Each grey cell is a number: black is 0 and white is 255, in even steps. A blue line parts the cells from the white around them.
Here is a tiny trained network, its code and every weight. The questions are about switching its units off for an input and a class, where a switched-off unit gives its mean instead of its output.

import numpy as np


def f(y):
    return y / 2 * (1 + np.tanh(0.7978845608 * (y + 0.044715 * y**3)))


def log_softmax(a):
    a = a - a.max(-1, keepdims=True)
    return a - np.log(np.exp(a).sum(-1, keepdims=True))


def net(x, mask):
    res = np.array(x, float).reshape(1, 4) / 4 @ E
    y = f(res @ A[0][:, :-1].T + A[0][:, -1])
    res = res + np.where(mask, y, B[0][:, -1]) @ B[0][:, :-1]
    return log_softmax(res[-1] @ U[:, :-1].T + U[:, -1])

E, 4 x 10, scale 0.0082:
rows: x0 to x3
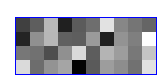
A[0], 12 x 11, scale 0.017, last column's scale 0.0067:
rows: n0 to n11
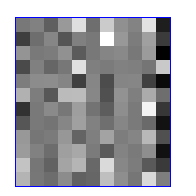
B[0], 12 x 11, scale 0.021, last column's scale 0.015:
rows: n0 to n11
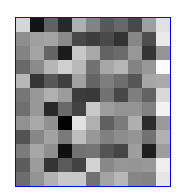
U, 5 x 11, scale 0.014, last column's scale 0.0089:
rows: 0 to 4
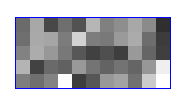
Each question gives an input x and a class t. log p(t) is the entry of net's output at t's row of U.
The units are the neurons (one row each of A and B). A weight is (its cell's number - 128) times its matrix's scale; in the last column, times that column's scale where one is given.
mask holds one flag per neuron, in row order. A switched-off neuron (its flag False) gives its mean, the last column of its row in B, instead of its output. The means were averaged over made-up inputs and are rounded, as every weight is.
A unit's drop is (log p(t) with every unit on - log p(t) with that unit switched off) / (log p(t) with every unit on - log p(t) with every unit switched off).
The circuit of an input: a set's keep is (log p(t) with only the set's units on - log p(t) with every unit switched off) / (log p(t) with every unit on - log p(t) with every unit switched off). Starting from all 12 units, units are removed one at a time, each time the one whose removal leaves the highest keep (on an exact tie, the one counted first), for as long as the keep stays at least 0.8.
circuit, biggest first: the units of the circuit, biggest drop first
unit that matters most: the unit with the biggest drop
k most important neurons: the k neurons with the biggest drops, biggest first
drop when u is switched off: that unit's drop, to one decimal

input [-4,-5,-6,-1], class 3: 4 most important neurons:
[n6; n4; n3; n1]
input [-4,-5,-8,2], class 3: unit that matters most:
n4
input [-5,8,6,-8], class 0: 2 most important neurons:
[n6; n11]
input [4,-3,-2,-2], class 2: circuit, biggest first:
[n6; n11]
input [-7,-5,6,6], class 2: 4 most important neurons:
[n5; n3; n9; n6]
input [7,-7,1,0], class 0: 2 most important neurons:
[n10; n5]
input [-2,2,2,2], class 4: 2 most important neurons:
[n10; n1]
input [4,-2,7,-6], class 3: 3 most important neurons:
[n0; n11; n8]
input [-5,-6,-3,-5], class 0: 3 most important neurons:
[n10; n1; n11]
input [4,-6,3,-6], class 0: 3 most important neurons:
[n10; n11; n8]
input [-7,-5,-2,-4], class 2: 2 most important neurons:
[n5; n6]
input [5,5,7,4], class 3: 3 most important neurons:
[n0; n10; n5]
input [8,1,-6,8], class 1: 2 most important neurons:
[n11; n5]
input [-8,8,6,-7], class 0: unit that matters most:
n6
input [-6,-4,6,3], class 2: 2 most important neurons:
[n5; n9]
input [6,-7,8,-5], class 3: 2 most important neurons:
[n0; n6]
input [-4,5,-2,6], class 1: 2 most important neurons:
[n10; n11]
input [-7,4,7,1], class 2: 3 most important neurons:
[n5; n9; n4]
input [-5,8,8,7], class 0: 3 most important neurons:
[n6; n3; n4]
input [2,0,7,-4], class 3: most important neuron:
[n0]
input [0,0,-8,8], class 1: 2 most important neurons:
[n0; n11]
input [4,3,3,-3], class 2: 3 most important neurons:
[n1; n10; n11]
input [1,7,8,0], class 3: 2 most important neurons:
[n0; n10]
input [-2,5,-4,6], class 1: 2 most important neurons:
[n10; n11]
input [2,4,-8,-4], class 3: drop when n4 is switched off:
0.1
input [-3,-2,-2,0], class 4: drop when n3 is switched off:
-0.1
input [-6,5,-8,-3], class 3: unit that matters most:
n4
